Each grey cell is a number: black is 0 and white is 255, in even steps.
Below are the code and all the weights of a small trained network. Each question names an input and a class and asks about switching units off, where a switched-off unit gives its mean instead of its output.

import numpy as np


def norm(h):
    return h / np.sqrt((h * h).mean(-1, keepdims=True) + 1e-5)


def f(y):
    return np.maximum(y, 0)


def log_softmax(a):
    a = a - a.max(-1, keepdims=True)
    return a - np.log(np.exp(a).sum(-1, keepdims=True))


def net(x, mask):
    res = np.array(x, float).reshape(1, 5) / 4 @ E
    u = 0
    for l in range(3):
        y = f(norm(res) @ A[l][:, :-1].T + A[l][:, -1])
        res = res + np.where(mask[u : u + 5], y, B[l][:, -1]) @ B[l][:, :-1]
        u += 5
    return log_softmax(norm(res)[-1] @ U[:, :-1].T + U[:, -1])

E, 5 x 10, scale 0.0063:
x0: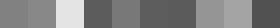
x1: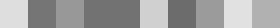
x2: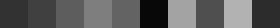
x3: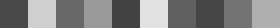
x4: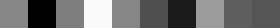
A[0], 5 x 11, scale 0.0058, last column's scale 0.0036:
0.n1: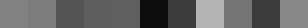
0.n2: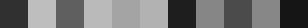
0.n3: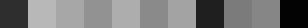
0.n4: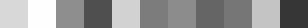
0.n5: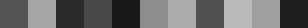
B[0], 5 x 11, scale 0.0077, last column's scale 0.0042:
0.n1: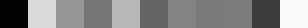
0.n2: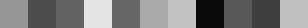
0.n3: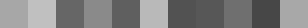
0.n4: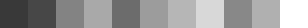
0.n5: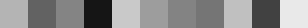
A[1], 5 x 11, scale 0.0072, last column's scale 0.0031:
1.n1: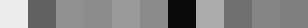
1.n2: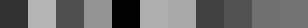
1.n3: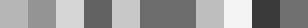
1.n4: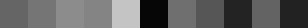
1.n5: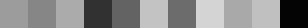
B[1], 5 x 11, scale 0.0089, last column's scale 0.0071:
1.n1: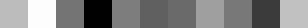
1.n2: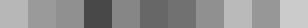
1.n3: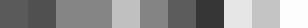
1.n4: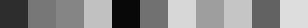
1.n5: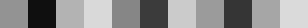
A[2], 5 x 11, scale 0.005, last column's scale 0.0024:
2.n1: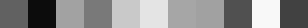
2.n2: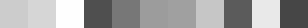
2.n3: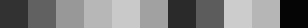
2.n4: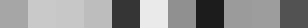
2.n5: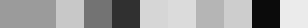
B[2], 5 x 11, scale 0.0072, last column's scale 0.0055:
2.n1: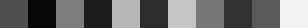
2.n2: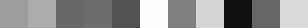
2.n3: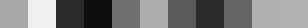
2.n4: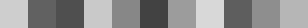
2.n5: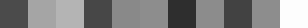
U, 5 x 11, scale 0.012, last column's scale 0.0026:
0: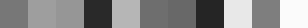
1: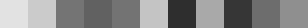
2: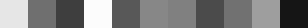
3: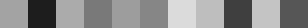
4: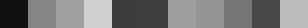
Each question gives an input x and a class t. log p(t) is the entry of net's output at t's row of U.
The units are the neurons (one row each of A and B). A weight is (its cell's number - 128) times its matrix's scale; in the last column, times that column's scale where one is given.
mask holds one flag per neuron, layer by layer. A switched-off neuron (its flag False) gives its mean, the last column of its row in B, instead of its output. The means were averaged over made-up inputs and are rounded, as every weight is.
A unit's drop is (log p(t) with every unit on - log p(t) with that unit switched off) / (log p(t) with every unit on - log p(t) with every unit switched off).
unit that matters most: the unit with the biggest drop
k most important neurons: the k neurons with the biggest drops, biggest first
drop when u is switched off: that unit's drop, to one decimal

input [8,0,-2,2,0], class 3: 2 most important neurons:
[1.n5, 0.n1]
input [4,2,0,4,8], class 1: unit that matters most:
1.n5
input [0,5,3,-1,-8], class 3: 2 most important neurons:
[1.n5, 0.n4]
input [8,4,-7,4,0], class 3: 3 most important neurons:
[1.n5, 0.n4, 2.n1]
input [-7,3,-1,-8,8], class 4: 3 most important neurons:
[0.n5, 1.n4, 0.n1]
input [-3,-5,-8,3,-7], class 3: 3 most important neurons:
[0.n4, 1.n1, 2.n1]
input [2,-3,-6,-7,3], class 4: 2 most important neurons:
[1.n4, 0.n5]
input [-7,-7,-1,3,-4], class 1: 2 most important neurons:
[1.n3, 0.n3]
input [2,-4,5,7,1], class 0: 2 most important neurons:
[1.n2, 1.n5]
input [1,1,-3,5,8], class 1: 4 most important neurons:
[1.n1, 1.n5, 1.n3, 0.n4]
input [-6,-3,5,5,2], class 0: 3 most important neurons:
[1.n2, 1.n5, 0.n5]
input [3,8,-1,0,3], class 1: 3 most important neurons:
[1.n1, 0.n1, 0.n5]
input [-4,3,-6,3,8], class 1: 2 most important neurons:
[1.n1, 1.n3]
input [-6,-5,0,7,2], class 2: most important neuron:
[0.n2]
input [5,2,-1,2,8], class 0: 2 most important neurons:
[1.n5, 2.n2]
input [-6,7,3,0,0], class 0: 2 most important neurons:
[0.n5, 0.n4]
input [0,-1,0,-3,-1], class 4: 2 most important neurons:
[1.n4, 0.n5]
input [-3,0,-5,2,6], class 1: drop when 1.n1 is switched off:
1.0
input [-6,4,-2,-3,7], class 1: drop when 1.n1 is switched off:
0.4
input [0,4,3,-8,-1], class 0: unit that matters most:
1.n3
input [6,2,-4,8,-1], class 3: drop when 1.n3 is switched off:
-0.1
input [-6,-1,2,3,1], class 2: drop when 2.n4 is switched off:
0.2
